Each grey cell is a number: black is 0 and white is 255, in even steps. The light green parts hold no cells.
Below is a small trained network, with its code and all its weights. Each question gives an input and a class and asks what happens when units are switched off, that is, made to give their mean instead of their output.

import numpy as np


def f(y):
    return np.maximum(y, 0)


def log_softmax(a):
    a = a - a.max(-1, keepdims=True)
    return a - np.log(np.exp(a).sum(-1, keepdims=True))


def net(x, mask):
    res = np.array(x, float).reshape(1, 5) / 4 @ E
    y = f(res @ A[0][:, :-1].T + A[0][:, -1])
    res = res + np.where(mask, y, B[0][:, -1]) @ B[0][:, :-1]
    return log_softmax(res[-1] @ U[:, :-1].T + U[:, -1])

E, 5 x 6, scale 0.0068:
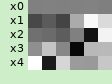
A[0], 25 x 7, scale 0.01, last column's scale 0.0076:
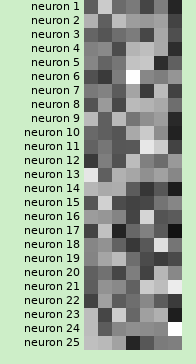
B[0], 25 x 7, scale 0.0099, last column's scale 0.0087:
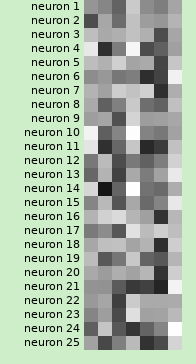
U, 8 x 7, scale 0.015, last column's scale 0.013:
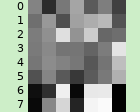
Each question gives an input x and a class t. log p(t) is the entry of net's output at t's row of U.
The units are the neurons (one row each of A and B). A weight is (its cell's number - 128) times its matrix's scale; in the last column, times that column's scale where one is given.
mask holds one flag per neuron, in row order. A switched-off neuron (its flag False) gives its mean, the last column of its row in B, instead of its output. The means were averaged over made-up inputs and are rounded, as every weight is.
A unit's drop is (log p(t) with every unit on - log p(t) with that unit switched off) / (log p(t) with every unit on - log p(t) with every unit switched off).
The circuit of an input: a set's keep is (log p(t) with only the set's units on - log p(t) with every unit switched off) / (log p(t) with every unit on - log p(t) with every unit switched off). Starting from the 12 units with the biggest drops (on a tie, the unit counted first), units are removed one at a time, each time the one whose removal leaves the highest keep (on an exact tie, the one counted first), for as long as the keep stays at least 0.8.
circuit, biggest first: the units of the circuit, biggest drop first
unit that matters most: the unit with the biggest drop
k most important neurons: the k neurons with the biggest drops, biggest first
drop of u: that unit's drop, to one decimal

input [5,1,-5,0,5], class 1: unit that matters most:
neuron 13
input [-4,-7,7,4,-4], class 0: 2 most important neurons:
neuron 25; neuron 14
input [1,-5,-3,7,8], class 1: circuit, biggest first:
neuron 23; neuron 13
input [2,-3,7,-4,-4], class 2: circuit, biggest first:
neuron 7; neuron 20
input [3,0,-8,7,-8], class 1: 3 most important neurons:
neuron 17; neuron 22; neuron 15
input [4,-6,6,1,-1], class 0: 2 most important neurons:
neuron 14; neuron 25
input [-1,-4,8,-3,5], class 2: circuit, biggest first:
neuron 7; neuron 3
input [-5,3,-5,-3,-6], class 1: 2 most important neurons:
neuron 17; neuron 22
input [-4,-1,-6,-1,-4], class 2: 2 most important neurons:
neuron 5; neuron 16
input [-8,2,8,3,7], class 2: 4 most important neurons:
neuron 18; neuron 7; neuron 20; neuron 3
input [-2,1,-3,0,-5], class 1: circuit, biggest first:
neuron 17; neuron 22
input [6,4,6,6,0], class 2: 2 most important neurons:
neuron 18; neuron 20
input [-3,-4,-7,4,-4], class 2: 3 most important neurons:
neuron 16; neuron 24; neuron 6
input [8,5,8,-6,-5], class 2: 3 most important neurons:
neuron 7; neuron 20; neuron 3
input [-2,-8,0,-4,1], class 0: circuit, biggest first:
neuron 14
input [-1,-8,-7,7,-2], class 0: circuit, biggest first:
neuron 25; neuron 14
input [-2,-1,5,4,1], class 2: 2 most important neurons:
neuron 18; neuron 6
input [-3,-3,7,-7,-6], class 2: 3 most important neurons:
neuron 7; neuron 20; neuron 3
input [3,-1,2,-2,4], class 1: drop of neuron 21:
0.5
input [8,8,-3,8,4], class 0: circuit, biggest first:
neuron 11
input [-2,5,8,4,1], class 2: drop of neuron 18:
0.3
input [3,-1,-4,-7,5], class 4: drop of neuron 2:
-0.1
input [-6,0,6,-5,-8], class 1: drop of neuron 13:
0.0
